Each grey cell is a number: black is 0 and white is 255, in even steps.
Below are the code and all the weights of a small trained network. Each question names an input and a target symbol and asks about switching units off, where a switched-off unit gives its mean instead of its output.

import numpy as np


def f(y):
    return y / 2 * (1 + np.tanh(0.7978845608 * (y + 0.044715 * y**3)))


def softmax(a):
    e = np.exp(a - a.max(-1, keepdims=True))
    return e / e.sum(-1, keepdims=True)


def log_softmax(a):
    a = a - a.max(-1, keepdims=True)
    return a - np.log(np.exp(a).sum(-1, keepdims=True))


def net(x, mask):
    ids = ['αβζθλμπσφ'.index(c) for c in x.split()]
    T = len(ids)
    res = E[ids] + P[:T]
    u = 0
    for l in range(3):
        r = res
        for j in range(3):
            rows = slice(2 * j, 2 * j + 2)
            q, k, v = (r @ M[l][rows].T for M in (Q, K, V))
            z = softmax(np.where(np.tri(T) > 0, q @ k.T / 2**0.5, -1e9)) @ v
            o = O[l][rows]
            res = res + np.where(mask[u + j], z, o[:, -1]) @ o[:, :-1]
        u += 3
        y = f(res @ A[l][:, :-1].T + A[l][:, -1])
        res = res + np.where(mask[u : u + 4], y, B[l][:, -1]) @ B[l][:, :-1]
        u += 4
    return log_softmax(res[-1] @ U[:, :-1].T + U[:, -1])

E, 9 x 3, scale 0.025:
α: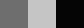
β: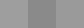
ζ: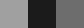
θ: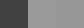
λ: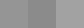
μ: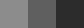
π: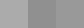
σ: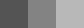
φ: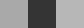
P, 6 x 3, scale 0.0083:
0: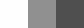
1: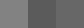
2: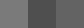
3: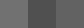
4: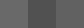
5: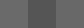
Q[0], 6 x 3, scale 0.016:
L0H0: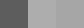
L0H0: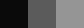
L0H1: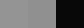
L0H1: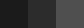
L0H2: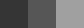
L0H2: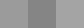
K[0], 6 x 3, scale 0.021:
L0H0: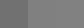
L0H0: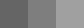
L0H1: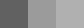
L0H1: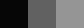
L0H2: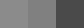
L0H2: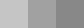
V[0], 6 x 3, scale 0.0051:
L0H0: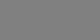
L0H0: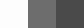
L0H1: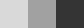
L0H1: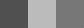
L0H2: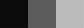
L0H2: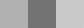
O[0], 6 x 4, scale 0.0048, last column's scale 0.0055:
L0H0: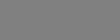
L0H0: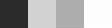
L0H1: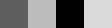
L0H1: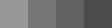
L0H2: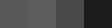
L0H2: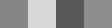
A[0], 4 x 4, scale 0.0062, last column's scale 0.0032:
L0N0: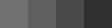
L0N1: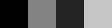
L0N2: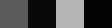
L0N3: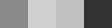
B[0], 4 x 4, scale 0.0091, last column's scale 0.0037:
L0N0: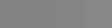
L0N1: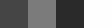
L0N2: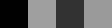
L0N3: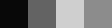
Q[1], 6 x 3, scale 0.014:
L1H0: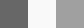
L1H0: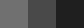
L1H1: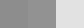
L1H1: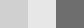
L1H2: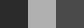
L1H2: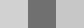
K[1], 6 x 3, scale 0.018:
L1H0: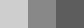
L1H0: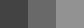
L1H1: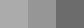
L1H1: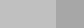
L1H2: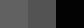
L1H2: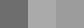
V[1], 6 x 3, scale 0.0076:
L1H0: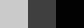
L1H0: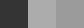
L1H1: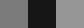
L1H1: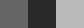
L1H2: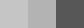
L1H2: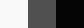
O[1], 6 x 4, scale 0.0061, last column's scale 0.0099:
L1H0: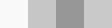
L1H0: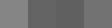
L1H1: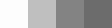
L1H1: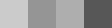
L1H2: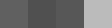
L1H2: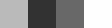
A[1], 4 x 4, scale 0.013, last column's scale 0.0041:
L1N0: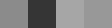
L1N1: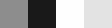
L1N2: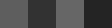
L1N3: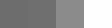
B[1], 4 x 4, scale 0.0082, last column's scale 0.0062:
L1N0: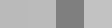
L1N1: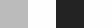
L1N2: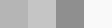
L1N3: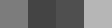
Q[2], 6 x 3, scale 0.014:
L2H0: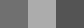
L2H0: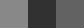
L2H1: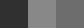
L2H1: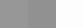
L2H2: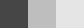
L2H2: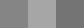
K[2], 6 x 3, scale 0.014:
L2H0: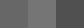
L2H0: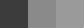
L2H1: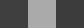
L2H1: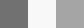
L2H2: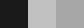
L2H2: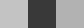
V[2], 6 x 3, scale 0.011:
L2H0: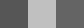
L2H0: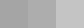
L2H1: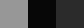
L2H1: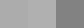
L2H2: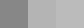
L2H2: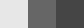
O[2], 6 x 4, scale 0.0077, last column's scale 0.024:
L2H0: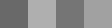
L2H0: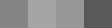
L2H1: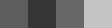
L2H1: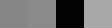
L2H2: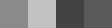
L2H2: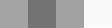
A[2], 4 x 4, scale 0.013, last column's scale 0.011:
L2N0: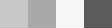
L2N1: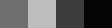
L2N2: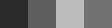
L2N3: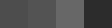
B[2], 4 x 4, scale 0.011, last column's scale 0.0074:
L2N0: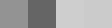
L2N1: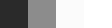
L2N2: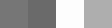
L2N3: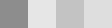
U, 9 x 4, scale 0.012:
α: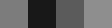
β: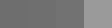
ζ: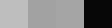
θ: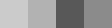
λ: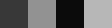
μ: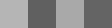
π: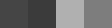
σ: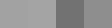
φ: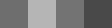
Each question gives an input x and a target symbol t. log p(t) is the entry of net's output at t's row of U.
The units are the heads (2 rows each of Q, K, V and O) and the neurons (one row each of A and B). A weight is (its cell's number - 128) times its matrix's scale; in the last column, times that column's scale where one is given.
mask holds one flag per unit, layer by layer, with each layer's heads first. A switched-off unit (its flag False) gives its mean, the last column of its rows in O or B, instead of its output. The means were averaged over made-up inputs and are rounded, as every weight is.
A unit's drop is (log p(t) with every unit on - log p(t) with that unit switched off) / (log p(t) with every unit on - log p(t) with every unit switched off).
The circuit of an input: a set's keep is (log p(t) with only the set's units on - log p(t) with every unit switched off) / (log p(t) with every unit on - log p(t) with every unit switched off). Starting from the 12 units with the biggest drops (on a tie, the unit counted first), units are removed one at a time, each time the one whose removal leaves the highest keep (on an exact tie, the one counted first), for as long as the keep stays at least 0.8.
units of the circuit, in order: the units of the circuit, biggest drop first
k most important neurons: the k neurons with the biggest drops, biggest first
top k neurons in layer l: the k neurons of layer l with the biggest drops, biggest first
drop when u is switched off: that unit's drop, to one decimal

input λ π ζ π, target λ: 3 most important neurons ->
[L0N1 L0N2 L0N3]
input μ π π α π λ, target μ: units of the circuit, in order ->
[L1H2 L1H0 L2H2]
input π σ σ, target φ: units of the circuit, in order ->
[L2H2 L1H2 L2H1]
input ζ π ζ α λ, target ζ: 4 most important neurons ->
[L0N2 L0N1 L0N3 L2N0]
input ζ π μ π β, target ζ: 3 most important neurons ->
[L0N3 L0N1 L0N2]
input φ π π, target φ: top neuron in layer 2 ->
[L2N1]
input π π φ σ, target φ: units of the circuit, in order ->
[L1H2 L2H2 L2H1]
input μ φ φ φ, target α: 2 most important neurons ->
[L1N1 L0N2]
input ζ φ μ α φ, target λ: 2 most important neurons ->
[L0N1 L0N2]
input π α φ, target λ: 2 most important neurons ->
[L1N2 L0N1]
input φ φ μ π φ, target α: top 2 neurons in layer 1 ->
[L1N1 L1N3]
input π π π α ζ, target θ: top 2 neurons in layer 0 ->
[L0N1 L0N2]
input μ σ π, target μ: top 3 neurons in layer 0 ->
[L0N1 L0N3 L0N2]
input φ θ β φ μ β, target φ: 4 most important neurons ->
[L2N1 L1N1 L0N1 L1N0]
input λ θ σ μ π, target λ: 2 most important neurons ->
[L0N3 L2N1]
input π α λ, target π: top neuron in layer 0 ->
[L0N2]
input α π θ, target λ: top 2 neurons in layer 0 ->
[L0N1 L0N2]
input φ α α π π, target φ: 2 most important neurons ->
[L2N1 L0N1]
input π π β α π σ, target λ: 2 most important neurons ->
[L1N2 L0N1]
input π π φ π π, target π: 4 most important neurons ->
[L1N1 L2N2 L1N2 L1N0]
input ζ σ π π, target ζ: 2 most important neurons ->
[L0N1 L0N3]
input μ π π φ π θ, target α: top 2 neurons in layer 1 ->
[L1N1 L1N3]
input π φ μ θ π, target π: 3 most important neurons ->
[L1N1 L2N2 L1N0]
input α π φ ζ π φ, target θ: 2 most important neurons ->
[L1N1 L0N2]
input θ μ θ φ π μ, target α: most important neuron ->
[L1N2]
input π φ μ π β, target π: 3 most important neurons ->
[L1N1 L2N2 L0N2]
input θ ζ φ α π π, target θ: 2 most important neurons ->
[L0N2 L0N1]
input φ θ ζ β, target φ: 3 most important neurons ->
[L2N1 L1N1 L0N1]
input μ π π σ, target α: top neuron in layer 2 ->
[L2N3]
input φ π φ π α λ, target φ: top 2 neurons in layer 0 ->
[L0N1 L0N3]
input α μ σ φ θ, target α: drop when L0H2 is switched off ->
0.0
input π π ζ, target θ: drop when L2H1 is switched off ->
0.1
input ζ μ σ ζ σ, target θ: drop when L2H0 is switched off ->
0.0
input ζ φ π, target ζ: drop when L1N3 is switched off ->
0.2
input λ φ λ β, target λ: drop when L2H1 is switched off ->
-0.1
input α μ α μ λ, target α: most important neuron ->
[L1N2]
